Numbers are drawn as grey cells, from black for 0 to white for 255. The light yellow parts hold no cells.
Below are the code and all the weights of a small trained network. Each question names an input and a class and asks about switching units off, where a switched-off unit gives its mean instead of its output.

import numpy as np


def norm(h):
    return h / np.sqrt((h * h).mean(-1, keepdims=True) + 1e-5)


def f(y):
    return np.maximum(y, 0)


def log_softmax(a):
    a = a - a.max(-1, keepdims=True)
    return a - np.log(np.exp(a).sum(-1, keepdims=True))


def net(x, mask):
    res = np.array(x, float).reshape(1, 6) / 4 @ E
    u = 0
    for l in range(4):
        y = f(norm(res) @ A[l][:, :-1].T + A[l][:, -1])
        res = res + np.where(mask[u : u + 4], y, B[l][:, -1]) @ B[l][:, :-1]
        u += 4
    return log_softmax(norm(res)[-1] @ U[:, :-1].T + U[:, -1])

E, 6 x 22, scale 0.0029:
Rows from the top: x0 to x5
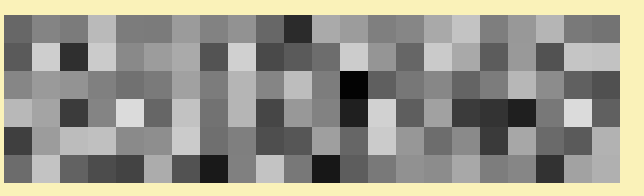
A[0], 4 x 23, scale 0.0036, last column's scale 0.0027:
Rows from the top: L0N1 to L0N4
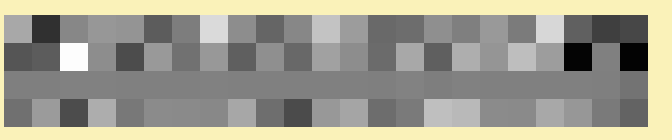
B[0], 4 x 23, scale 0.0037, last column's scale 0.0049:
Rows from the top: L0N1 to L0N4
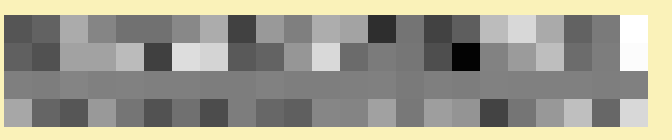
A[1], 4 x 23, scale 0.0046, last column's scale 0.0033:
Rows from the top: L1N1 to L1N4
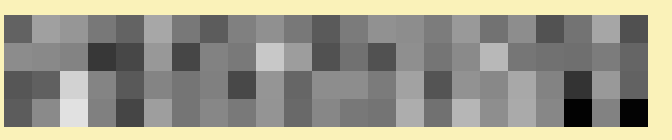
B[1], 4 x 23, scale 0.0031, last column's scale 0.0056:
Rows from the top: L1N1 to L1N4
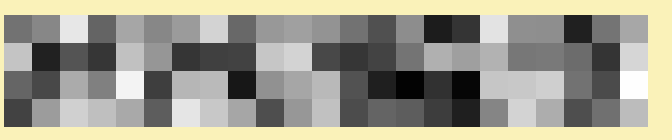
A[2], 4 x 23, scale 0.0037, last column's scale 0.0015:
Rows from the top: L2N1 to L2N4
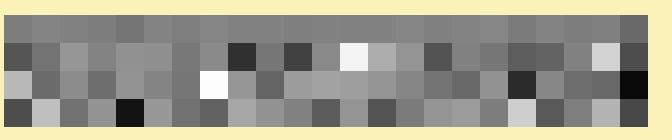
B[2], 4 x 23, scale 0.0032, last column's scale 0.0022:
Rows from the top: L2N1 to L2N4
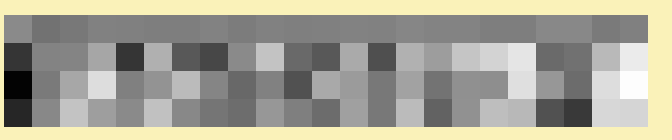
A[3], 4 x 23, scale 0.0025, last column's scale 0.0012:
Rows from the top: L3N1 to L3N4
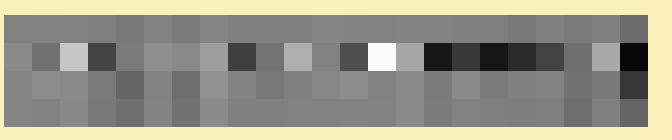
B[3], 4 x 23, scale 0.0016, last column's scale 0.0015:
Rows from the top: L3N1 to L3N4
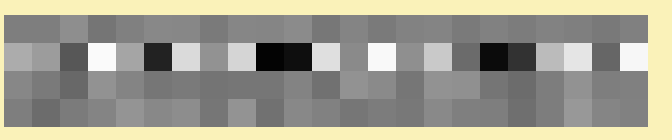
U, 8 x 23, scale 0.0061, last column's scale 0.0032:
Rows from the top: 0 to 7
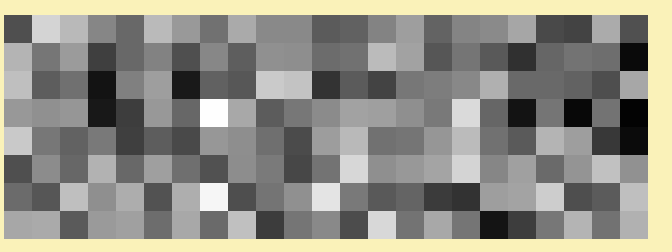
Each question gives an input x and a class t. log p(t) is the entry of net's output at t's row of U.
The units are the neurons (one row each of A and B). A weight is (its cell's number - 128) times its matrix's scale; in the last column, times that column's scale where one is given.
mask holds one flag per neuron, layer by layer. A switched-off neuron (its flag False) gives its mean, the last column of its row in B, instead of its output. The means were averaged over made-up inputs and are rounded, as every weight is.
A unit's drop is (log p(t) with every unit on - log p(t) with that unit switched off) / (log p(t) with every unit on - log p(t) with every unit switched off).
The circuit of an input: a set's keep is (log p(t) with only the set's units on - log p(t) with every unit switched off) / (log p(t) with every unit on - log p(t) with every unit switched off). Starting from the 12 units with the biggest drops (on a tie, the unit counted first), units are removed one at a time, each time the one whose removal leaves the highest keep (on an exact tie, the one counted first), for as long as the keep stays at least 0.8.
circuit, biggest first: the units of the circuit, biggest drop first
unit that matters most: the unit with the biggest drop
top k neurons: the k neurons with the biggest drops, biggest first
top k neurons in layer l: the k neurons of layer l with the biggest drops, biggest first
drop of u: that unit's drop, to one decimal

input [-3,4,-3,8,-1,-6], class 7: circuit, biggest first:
[L1N3, L0N2]
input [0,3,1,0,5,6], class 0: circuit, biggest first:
[L1N1, L0N1, L1N3]
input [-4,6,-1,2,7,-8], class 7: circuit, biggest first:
[L1N3, L0N2, L0N1]
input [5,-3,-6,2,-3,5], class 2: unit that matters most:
L0N2
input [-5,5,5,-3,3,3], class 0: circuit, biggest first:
[L0N1, L1N3]
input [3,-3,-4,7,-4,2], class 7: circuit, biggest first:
[L1N3, L0N1]
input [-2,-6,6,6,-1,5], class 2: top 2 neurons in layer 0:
[L0N2, L0N4]
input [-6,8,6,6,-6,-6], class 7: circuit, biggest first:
[L1N3, L0N2]
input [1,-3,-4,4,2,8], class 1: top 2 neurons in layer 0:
[L0N1, L0N2]
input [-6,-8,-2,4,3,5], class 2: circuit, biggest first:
[L1N2, L0N2]
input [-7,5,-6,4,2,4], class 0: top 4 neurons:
[L2N2, L1N1, L0N4, L0N2]
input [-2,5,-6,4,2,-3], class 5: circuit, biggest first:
[L2N2, L1N3]
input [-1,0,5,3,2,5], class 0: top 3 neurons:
[L0N2, L1N3, L0N4]
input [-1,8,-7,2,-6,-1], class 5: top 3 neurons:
[L2N2, L1N2, L1N3]
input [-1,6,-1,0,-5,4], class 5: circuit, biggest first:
[L1N3]
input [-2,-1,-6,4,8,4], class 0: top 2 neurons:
[L2N2, L1N1]
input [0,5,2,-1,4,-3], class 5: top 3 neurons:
[L1N3, L0N2, L1N2]
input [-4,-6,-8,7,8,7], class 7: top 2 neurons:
[L3N2, L0N1]
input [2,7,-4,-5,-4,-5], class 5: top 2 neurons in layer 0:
[L0N4, L0N2]
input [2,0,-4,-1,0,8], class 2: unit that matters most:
L1N2
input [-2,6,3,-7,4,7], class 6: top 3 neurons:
[L1N1, L1N3, L1N4]
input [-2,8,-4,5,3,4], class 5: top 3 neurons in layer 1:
[L1N3, L1N2, L1N4]
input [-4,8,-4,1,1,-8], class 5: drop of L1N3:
0.2
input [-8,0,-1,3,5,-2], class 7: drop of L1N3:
0.1
